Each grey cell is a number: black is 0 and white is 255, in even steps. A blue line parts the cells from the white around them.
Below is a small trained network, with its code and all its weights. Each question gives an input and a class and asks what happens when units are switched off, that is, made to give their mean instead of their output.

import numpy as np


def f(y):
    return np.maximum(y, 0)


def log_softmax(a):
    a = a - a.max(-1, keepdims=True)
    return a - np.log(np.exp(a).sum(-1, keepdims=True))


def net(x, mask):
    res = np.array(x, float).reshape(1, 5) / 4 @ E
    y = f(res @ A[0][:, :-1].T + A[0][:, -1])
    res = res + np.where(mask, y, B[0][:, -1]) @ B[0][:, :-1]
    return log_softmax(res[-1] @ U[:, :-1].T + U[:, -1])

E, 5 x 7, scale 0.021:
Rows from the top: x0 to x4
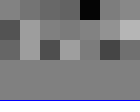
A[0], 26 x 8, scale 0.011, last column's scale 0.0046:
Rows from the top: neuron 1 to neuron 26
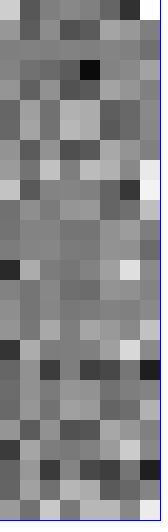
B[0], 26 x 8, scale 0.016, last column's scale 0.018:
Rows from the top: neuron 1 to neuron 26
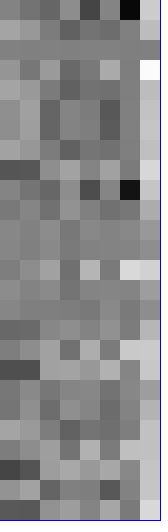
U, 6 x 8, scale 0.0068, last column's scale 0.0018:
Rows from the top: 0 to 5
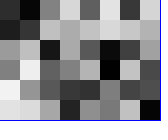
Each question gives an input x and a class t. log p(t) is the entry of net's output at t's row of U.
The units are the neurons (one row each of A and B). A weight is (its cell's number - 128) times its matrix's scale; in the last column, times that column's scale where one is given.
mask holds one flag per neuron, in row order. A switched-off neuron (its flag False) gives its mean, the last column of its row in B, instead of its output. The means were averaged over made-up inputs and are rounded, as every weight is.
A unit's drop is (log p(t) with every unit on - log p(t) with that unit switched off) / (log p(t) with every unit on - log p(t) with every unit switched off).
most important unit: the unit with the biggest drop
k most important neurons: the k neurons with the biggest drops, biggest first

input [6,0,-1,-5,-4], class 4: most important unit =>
neuron 14
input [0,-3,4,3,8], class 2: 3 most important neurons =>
neuron 26; neuron 9; neuron 4
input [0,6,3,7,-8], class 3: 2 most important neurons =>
neuron 26; neuron 9
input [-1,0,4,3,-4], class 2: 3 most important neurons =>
neuron 14; neuron 18; neuron 23
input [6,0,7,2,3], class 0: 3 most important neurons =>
neuron 14; neuron 18; neuron 23
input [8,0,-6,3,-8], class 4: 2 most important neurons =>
neuron 14; neuron 18
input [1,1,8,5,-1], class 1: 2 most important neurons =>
neuron 24; neuron 19
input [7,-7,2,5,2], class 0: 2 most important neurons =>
neuron 19; neuron 24
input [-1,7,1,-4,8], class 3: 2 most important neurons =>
neuron 19; neuron 24
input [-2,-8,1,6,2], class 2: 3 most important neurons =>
neuron 19; neuron 24; neuron 4
